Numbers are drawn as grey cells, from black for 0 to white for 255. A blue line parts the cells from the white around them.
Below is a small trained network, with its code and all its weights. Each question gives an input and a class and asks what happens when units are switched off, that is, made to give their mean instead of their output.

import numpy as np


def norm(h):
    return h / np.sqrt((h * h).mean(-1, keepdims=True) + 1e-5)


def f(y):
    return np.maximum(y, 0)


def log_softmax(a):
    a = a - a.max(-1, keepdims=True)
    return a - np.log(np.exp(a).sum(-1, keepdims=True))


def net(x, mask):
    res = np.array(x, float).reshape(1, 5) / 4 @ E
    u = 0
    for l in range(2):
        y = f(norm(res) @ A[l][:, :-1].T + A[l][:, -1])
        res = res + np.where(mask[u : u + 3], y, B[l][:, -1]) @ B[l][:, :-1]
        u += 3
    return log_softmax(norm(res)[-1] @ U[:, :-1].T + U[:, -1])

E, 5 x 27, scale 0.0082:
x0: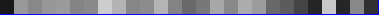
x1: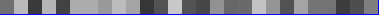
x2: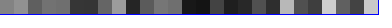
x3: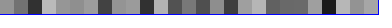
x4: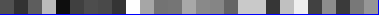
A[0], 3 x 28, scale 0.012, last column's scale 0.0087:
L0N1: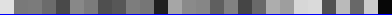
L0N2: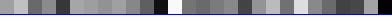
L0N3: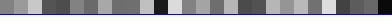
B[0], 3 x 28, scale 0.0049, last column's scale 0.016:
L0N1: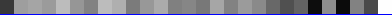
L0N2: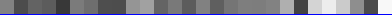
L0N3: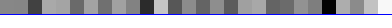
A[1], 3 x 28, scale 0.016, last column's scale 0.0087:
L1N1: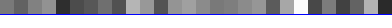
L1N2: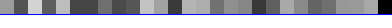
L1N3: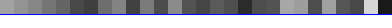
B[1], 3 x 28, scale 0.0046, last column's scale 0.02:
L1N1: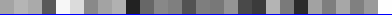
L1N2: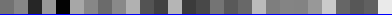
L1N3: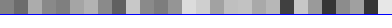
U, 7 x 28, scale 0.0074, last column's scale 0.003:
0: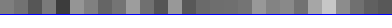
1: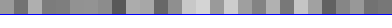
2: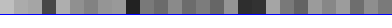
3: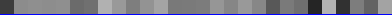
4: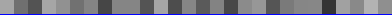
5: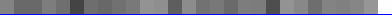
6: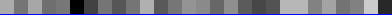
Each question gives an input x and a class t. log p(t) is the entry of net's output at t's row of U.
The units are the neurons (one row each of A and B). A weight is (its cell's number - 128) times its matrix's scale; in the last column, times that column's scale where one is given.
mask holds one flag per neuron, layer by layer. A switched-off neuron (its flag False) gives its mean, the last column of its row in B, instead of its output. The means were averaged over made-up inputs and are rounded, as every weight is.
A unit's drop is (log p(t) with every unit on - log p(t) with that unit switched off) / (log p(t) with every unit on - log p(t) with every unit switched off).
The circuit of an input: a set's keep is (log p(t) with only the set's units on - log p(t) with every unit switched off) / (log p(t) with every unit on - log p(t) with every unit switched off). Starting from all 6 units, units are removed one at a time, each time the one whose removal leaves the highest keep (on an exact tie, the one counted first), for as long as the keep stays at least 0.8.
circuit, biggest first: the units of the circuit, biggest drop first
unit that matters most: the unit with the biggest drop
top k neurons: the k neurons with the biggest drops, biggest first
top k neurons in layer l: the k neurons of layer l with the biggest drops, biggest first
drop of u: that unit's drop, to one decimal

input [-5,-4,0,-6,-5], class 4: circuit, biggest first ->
[L0N3 L1N1]
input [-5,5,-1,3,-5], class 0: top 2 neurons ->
[L0N2 L1N1]
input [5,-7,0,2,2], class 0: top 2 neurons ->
[L1N2 L0N1]
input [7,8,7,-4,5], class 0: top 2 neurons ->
[L0N1 L0N2]
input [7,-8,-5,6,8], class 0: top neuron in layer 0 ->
[L0N1]
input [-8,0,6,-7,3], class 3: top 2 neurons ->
[L0N1 L0N3]
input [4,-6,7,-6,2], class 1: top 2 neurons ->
[L1N3 L0N1]
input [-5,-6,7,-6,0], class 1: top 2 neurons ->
[L1N3 L0N2]
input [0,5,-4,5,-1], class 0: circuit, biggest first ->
[L0N3 L0N2]
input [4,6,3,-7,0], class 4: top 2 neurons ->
[L0N3 L1N2]
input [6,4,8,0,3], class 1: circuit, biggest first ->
[L1N3 L0N1]
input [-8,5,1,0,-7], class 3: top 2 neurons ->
[L0N1 L1N1]
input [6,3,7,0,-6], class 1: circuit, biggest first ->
[L1N3 L0N1 L1N1 L1N2]
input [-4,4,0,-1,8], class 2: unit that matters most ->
L1N1
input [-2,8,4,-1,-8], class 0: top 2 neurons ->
[L0N2 L1N1]
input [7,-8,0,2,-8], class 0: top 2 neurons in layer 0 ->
[L0N1 L0N3]
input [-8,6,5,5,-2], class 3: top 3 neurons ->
[L0N1 L1N2 L0N3]
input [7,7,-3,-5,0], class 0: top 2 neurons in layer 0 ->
[L0N2 L0N1]
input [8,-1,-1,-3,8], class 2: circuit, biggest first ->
[L1N1 L0N1]
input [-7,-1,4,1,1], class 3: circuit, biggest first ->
[L0N1]
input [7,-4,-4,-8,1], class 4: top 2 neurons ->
[L0N3 L0N1]
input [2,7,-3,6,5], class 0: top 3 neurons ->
[L0N3 L0N2 L1N3]
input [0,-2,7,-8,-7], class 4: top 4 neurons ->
[L0N3 L1N1 L0N2 L1N3]
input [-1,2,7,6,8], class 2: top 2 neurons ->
[L1N1 L0N3]
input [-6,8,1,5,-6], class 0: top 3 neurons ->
[L0N2 L1N1 L0N3]
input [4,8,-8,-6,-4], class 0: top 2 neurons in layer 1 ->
[L1N3 L1N1]
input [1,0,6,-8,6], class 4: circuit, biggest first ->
[L0N3]
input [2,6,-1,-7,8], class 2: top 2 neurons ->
[L1N1 L1N2]
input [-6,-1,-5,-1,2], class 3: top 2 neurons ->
[L0N1 L1N3]
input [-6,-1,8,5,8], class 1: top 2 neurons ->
[L1N3 L0N3]
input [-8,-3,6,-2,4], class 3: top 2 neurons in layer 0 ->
[L0N1 L0N2]
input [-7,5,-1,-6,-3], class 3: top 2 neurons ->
[L0N1 L1N2]
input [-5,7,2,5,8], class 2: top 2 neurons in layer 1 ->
[L1N1 L1N2]
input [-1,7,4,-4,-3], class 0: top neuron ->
[L0N2]
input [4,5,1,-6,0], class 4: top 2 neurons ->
[L0N3 L1N2]
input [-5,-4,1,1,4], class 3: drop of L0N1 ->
0.7
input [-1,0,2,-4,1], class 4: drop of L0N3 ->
1.1
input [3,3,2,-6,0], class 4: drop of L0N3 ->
1.0
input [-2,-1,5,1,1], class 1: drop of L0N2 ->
0.0
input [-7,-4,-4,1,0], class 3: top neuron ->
[L0N1]
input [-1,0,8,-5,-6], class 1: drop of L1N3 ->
0.9
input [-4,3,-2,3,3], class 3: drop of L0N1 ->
1.2
